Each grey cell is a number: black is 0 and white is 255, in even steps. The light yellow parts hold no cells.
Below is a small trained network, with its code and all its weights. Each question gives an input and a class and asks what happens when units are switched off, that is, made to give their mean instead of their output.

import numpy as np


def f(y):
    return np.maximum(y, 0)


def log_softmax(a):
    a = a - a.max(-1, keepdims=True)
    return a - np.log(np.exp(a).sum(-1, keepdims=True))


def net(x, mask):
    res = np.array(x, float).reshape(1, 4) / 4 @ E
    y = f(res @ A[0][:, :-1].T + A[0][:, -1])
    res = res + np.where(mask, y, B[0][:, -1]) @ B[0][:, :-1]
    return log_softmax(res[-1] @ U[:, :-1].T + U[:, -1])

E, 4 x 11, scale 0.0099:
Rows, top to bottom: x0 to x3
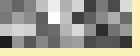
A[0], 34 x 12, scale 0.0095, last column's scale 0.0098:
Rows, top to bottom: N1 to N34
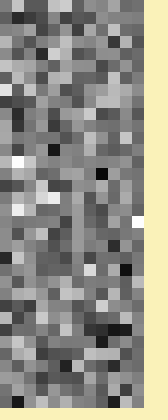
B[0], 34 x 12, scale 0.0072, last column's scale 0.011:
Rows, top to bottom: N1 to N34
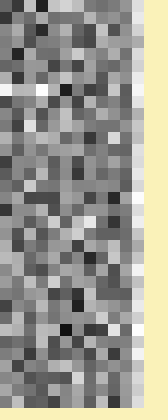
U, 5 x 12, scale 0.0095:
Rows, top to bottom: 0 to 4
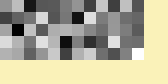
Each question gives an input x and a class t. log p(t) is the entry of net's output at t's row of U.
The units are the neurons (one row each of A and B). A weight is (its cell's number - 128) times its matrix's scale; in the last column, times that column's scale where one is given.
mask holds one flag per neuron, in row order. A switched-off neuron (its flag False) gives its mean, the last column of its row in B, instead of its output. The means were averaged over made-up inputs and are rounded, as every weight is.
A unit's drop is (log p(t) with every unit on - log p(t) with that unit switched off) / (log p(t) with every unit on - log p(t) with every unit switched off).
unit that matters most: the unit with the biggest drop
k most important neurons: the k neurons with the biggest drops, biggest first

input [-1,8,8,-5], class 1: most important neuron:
(N14)
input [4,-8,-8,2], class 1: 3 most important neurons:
(N26 N2 N9)
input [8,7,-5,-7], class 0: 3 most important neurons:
(N17 N27 N34)
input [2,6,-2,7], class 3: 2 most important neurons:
(N28 N22)
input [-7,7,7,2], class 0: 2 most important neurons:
(N3 N23)
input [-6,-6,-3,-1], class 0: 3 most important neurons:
(N30 N23 N32)
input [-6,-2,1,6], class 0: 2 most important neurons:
(N8 N23)
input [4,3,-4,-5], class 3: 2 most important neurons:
(N8 N23)
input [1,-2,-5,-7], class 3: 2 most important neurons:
(N8 N12)
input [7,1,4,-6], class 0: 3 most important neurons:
(N17 N28 N34)
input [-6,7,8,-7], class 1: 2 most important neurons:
(N14 N29)
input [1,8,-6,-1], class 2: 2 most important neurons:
(N1 N5)
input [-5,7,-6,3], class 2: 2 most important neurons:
(N1 N5)
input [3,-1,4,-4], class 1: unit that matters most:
N28
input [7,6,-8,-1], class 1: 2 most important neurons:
(N26 N9)
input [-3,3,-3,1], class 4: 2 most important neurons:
(N17 N34)
